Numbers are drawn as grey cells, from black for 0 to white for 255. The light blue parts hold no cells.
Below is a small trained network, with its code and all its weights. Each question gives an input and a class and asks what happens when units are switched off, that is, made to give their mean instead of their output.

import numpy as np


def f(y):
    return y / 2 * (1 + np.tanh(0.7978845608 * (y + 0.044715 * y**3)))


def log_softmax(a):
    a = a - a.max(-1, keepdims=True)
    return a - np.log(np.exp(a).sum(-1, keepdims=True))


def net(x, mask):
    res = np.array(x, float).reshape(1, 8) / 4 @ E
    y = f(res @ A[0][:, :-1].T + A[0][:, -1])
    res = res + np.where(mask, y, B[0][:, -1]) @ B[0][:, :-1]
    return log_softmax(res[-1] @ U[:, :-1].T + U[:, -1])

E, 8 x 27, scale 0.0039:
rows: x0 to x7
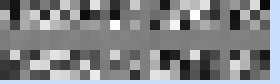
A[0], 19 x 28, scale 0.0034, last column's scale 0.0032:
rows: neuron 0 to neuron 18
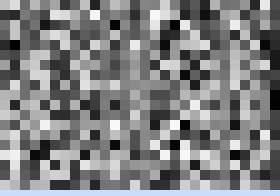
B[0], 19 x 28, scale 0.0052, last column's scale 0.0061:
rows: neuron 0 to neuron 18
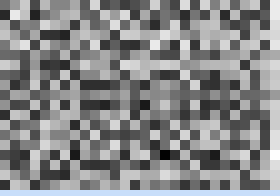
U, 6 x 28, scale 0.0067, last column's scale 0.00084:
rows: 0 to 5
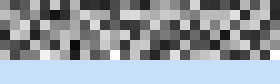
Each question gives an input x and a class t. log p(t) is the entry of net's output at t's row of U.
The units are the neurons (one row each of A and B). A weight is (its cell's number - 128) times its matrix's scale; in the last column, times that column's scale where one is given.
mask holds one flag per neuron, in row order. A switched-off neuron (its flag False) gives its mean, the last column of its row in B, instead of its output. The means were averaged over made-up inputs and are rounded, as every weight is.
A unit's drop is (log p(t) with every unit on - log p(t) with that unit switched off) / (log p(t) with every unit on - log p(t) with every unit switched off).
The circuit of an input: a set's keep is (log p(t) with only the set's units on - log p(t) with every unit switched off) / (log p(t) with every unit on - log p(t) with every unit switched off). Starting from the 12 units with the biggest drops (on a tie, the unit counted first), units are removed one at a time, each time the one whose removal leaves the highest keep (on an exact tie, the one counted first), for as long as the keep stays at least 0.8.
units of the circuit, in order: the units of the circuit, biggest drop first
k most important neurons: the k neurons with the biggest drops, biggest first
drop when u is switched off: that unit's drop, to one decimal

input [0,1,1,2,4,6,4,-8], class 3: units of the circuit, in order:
neuron 18
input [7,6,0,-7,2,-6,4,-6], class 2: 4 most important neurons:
neuron 4; neuron 16; neuron 8; neuron 3
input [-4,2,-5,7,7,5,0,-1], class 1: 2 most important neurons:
neuron 3; neuron 17
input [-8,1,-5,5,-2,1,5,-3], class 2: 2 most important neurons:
neuron 0; neuron 13
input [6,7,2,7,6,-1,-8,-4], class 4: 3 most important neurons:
neuron 15; neuron 16; neuron 8
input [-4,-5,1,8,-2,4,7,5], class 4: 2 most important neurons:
neuron 7; neuron 5
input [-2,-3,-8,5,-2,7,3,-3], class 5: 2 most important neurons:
neuron 2; neuron 14
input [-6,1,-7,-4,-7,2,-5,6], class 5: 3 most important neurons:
neuron 14; neuron 2; neuron 4
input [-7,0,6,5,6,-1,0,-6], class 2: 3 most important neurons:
neuron 0; neuron 13; neuron 1
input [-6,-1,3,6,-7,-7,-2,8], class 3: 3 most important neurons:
neuron 1; neuron 3; neuron 17
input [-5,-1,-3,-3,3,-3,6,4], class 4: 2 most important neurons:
neuron 7; neuron 4
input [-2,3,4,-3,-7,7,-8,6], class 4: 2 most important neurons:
neuron 15; neuron 6
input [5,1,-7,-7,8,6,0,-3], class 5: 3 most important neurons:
neuron 2; neuron 14; neuron 6
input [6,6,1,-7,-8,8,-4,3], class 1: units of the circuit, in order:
neuron 3
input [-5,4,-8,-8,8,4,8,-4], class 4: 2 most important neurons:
neuron 7; neuron 5
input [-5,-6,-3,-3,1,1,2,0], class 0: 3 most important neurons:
neuron 16; neuron 8; neuron 4
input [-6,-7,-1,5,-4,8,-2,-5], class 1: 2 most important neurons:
neuron 17; neuron 3
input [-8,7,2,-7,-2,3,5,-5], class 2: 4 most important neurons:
neuron 0; neuron 13; neuron 16; neuron 8
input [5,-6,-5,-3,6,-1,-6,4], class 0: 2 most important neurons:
neuron 16; neuron 8
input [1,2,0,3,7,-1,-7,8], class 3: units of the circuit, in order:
neuron 1
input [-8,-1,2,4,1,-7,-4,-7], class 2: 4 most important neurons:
neuron 0; neuron 13; neuron 3; neuron 17
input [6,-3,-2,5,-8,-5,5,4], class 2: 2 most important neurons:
neuron 4; neuron 3
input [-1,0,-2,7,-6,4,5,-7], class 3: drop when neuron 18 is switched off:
0.2
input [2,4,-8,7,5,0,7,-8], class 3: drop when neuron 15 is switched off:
0.1
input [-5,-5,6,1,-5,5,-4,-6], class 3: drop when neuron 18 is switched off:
0.7
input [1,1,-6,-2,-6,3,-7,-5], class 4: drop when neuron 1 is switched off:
0.1
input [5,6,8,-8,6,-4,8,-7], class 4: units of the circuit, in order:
neuron 7
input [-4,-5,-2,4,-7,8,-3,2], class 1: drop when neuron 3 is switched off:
0.2
